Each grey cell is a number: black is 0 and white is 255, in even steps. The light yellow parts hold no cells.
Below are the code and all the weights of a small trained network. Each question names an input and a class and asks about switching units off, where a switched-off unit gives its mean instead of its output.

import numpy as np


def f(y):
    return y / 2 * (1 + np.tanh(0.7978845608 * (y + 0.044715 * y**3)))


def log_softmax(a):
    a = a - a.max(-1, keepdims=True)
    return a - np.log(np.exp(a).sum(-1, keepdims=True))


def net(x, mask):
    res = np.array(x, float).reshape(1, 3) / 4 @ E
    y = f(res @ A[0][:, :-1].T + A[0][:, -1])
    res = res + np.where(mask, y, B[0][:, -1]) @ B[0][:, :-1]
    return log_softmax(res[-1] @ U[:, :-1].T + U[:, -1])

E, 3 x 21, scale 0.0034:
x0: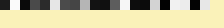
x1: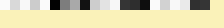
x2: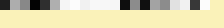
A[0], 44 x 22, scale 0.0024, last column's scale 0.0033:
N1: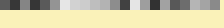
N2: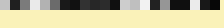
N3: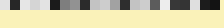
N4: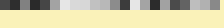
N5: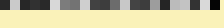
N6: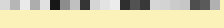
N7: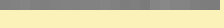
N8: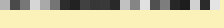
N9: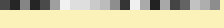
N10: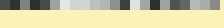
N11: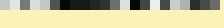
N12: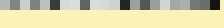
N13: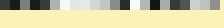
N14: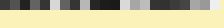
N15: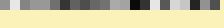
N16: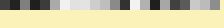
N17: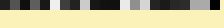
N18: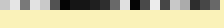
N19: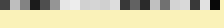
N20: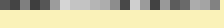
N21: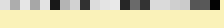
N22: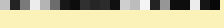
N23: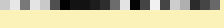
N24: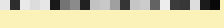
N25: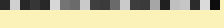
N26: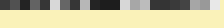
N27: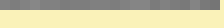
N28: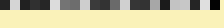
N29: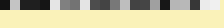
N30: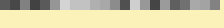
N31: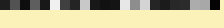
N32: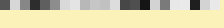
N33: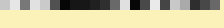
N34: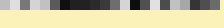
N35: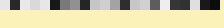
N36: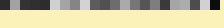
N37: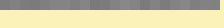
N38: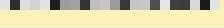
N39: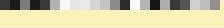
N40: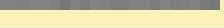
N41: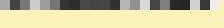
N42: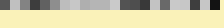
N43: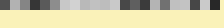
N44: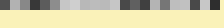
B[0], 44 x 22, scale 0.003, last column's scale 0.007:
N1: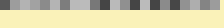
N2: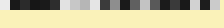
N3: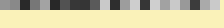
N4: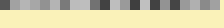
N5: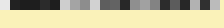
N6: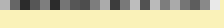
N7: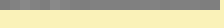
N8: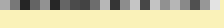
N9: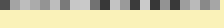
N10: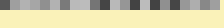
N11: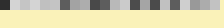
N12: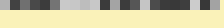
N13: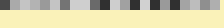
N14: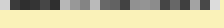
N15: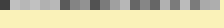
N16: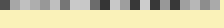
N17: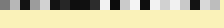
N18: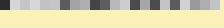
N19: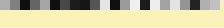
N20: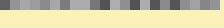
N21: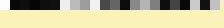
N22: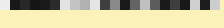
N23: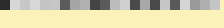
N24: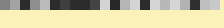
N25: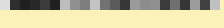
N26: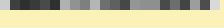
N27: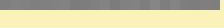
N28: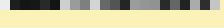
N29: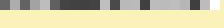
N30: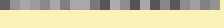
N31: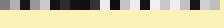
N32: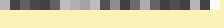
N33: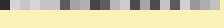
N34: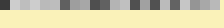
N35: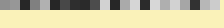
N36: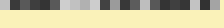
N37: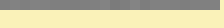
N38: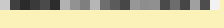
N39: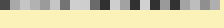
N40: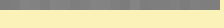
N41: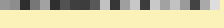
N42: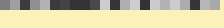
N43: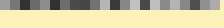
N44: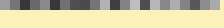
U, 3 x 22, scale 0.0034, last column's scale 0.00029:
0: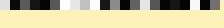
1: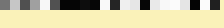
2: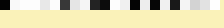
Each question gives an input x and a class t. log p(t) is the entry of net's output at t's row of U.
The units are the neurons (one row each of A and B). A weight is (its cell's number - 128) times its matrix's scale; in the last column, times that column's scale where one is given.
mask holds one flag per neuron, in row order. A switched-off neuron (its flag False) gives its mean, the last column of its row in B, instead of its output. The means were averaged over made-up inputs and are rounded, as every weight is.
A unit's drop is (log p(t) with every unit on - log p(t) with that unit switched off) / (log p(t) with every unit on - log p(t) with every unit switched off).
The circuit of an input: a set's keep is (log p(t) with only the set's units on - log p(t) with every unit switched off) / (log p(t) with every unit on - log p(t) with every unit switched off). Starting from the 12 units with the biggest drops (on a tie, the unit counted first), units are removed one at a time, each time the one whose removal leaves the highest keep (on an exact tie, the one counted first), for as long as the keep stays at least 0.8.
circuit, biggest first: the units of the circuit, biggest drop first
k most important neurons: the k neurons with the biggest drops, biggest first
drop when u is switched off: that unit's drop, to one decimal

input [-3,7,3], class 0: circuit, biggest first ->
(N21)
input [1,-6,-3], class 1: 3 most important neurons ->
(N17 N31 N32)
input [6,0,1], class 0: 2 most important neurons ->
(N28 N5)
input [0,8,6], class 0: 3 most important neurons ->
(N21 N32 N12)
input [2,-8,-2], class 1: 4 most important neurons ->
(N17 N31 N32 N29)
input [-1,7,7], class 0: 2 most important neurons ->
(N21 N32)
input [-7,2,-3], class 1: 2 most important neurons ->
(N24 N35)
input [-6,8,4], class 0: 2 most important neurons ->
(N21 N12)
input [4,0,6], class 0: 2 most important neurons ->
(N32 N17)
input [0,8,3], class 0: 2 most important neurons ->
(N21 N12)
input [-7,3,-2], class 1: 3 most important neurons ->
(N24 N35 N3)
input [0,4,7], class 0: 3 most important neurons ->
(N32 N21 N12)
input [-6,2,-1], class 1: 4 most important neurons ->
(N24 N35 N3 N32)
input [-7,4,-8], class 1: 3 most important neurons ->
(N24 N35 N3)
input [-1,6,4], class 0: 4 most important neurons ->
(N21 N12 N32 N29)
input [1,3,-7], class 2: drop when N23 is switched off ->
0.1
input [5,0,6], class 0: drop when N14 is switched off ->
-0.1
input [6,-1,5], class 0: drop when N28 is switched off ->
0.3
